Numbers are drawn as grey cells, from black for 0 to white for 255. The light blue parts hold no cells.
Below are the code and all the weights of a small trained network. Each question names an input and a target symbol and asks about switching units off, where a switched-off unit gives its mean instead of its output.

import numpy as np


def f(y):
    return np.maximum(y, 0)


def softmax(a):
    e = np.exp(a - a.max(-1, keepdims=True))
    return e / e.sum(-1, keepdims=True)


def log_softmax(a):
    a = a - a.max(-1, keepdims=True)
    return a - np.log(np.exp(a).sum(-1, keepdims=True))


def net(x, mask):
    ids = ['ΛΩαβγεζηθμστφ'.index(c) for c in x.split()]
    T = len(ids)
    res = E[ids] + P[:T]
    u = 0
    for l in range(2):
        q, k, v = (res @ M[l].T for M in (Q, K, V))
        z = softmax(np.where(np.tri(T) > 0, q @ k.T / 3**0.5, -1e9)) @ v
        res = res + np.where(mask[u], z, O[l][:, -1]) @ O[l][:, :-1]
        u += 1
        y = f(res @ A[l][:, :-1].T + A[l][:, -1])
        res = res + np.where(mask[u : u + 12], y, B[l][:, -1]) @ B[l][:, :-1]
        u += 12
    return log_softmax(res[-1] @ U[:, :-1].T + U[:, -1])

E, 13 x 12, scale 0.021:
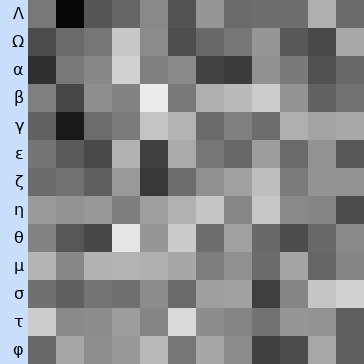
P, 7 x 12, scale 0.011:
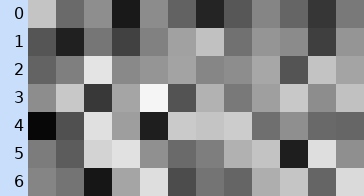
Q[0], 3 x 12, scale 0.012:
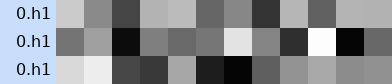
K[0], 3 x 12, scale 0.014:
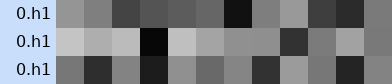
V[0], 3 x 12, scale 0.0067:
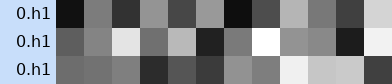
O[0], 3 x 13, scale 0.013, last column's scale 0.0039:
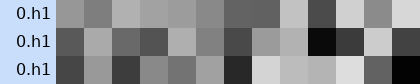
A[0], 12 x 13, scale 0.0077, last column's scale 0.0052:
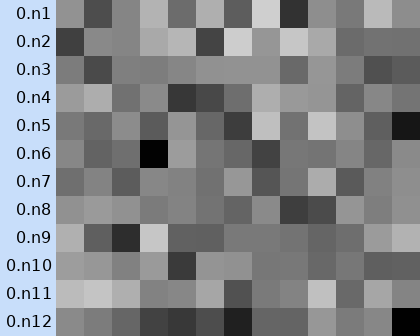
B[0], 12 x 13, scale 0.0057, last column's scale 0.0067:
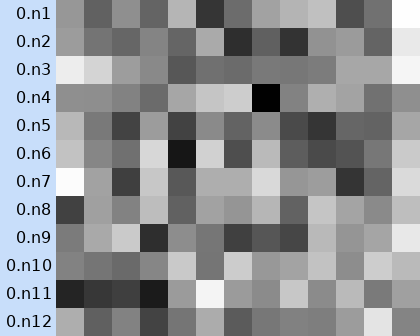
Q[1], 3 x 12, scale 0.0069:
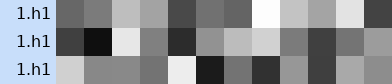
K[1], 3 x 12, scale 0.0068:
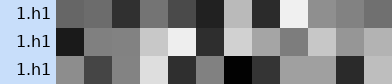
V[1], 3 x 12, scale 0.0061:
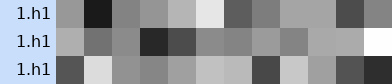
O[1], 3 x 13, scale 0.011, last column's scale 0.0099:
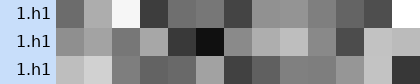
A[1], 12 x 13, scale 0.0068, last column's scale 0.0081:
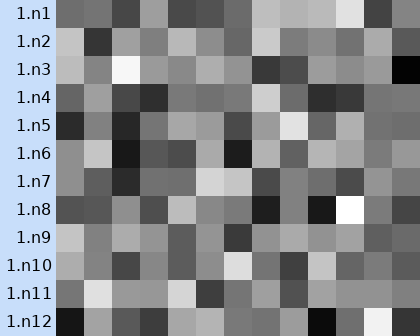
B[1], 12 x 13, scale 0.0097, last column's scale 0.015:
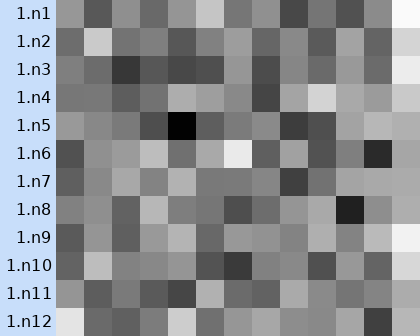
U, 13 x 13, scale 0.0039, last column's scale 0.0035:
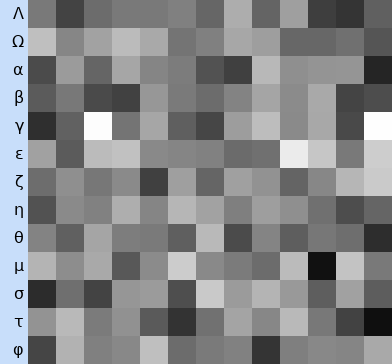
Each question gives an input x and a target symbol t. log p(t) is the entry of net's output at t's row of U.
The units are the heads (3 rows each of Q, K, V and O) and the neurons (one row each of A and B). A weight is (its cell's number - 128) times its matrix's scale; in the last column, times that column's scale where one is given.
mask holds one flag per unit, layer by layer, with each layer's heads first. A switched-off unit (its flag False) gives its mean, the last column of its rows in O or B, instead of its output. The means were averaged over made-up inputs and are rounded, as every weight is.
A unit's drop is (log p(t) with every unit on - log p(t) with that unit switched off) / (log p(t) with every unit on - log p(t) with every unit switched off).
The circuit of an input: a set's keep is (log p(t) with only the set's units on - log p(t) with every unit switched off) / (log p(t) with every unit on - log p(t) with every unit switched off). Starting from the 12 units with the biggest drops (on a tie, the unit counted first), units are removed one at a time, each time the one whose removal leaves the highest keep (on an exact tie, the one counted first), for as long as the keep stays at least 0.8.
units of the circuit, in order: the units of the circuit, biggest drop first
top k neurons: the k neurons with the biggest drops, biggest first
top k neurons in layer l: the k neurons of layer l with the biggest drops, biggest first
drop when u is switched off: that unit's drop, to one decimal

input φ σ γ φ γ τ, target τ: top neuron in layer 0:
(0.n3)
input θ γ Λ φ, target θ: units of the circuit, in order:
(0.h1 1.n3)
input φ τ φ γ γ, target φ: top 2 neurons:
(1.n7 1.n10)
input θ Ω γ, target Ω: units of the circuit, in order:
(0.h1 1.n12)
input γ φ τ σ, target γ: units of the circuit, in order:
(1.h1 0.h1 0.n6)
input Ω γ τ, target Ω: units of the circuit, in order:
(0.h1 1.n12)
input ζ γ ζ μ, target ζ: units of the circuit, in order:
(0.h1 1.n5 0.n11)
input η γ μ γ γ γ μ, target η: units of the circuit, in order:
(1.n6 0.h1 1.h1)
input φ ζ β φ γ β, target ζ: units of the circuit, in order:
(0.h1 1.n5)
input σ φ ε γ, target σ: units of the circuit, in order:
(1.h1 0.h1)
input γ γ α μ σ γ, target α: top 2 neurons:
(1.n8 1.n3)
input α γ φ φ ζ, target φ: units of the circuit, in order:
(1.h1 0.h1 1.n7 1.n10)
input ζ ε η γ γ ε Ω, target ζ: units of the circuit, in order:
(0.h1 1.n5)
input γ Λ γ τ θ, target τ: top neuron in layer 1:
(1.n10)
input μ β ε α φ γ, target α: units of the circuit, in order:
(1.n8 0.h1 1.h1 1.n3)
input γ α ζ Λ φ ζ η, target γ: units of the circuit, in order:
(0.n6 1.h1 0.h1)
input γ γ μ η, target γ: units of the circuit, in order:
(1.h1 0.h1 0.n6)
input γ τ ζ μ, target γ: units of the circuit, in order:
(1.h1 0.n6 0.h1)
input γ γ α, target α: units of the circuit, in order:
(0.h1 1.n8 1.h1 1.n3)
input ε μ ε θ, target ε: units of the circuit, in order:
(0.h1)
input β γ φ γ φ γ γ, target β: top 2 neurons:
(1.n12 1.n4)
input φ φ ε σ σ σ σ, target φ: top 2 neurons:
(1.n10 1.n7)
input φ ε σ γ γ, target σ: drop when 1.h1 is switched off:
0.5
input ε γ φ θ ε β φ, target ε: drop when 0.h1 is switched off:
0.8
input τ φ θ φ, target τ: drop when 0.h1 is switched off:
0.9
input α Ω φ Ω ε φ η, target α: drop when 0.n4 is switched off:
0.0
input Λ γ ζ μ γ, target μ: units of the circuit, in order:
(0.h1)
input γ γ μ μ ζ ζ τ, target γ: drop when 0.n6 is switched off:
0.2
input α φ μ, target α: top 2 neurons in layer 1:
(1.n8 1.n3)
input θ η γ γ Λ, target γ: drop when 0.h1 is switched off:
0.1
